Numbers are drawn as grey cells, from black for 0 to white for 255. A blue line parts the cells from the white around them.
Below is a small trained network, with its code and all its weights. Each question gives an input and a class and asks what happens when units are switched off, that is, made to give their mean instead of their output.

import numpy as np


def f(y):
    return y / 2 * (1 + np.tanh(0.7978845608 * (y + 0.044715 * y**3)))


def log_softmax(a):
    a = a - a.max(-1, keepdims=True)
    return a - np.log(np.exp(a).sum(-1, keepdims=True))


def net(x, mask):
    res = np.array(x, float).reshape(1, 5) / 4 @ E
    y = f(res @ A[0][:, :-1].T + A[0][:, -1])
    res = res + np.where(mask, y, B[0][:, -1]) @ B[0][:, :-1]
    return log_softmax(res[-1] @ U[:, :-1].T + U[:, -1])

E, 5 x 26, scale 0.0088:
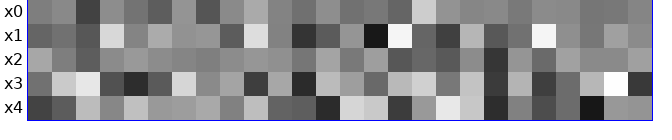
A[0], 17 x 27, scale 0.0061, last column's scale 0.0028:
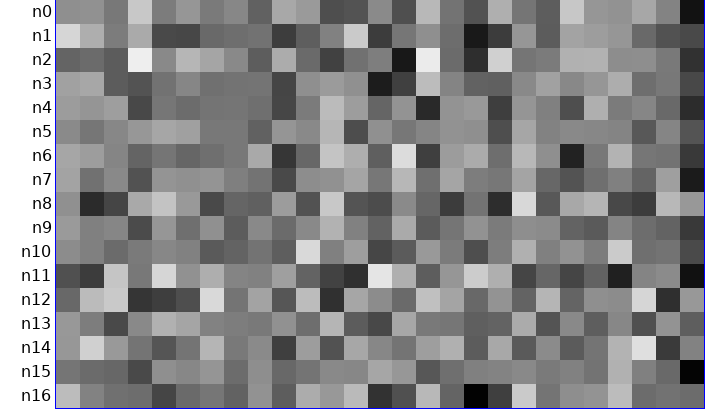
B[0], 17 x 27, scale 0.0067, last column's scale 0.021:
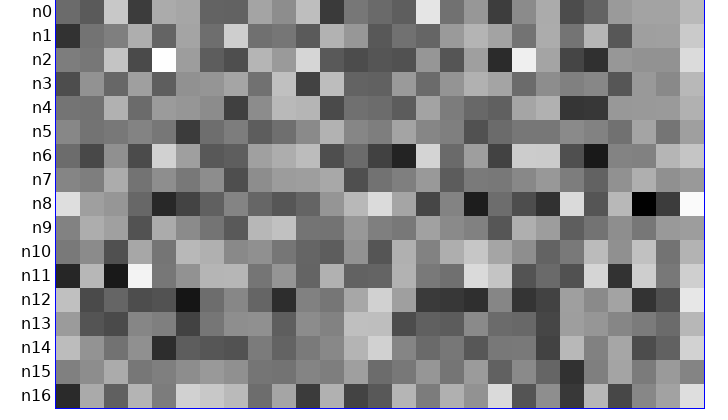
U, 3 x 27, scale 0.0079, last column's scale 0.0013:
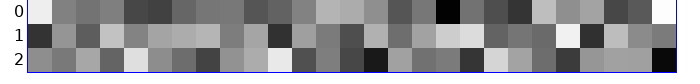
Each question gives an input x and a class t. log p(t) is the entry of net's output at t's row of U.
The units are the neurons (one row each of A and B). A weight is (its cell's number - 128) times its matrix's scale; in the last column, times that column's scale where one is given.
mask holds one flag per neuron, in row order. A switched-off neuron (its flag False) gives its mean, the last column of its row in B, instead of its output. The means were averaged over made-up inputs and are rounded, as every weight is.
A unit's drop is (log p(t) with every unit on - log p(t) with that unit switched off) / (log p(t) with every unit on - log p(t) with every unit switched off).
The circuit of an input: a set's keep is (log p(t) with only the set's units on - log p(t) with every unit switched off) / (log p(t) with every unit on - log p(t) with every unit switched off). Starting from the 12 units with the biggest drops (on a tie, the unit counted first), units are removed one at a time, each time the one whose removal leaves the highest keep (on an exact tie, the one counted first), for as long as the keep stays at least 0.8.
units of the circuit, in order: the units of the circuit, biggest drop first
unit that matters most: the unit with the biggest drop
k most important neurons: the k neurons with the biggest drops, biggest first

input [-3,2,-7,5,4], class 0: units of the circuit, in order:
n12
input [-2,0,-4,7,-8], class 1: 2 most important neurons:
n16; n8
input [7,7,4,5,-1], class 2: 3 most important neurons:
n2; n8; n0
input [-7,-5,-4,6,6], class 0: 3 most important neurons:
n12; n16; n14
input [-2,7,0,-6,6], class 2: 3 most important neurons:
n2; n12; n0
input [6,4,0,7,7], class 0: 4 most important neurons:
n12; n14; n16; n1
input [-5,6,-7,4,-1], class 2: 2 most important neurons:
n2; n8
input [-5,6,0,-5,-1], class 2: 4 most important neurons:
n2; n12; n0; n14
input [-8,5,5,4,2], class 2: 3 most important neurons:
n8; n2; n0
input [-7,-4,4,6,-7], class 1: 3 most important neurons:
n16; n8; n1
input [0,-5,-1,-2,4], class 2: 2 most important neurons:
n16; n6
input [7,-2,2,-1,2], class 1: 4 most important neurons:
n2; n8; n12; n0
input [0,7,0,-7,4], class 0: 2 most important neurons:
n8; n6
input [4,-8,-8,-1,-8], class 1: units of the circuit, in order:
n16
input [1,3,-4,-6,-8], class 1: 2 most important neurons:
n16; n1
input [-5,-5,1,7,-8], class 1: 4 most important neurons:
n16; n8; n1; n3
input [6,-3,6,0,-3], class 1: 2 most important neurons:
n2; n0
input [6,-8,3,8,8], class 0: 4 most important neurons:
n12; n14; n16; n2
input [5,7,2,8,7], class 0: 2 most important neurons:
n12; n14
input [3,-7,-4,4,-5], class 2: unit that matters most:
n6
